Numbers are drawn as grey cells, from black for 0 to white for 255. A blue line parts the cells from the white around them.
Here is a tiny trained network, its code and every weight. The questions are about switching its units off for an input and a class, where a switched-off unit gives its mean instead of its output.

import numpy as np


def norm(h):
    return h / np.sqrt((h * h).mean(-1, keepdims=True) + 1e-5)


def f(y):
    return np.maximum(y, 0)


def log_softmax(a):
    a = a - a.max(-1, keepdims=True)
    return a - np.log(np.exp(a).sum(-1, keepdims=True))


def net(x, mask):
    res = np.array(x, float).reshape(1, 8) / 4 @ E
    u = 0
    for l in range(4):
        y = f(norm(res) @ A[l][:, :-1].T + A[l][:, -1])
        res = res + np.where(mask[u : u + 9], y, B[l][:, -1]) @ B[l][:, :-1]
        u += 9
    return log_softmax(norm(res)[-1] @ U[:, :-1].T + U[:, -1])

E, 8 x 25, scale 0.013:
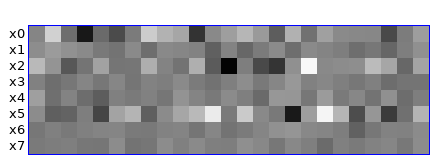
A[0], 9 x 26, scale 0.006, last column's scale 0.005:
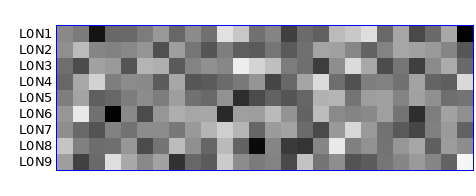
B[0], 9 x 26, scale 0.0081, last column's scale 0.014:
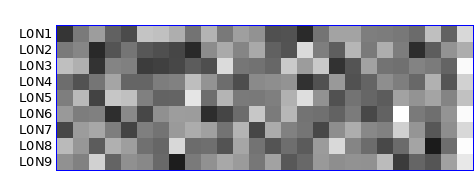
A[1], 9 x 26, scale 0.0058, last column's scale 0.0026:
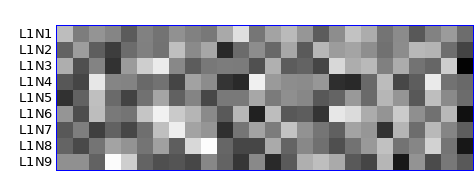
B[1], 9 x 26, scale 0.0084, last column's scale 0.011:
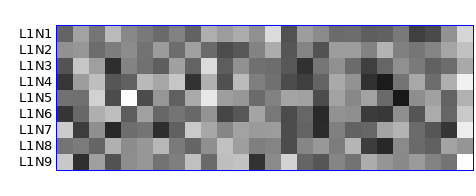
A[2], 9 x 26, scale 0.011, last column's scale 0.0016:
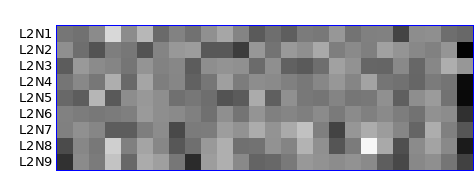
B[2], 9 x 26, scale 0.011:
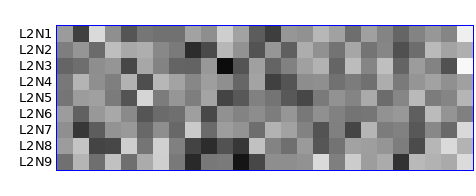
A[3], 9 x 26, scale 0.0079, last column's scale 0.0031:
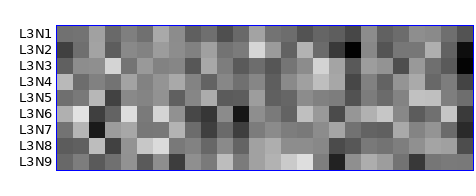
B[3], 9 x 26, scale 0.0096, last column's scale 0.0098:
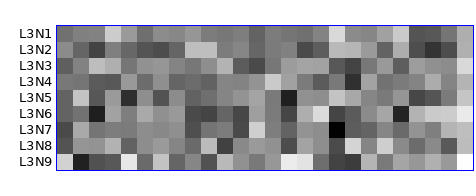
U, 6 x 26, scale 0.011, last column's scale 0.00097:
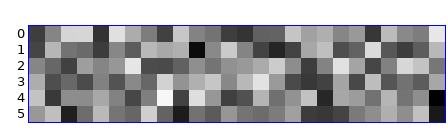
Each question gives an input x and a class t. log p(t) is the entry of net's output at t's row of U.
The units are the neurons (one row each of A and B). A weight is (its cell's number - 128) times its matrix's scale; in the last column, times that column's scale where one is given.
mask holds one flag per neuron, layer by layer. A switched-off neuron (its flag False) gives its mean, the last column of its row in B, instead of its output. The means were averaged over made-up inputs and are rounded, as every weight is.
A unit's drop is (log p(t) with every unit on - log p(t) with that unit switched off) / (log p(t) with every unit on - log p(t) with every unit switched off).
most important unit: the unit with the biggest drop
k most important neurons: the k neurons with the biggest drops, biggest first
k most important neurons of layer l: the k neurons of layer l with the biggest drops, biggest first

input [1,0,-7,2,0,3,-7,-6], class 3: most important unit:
L0N9
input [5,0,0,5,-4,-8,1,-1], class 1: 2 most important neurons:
L0N3, L0N8
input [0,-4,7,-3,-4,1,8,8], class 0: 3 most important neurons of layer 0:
L0N6, L0N3, L0N1
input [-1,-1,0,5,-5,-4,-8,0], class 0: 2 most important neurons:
L0N8, L1N4
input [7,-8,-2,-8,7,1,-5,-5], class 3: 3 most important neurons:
L0N8, L1N7, L0N1
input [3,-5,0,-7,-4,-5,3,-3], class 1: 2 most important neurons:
L0N8, L0N3
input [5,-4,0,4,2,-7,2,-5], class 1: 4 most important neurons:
L0N3, L0N8, L0N4, L1N4
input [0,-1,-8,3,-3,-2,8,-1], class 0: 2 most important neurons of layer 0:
L0N6, L0N8
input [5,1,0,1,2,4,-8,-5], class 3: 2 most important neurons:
L0N3, L0N8
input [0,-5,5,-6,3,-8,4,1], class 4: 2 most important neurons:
L0N6, L1N9
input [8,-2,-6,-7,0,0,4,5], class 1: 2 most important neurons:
L1N4, L0N5
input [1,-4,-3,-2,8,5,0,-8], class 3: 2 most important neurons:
L0N3, L0N9
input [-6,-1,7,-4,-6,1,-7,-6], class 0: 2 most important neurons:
L0N3, L1N7
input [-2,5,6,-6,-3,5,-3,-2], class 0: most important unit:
L0N6
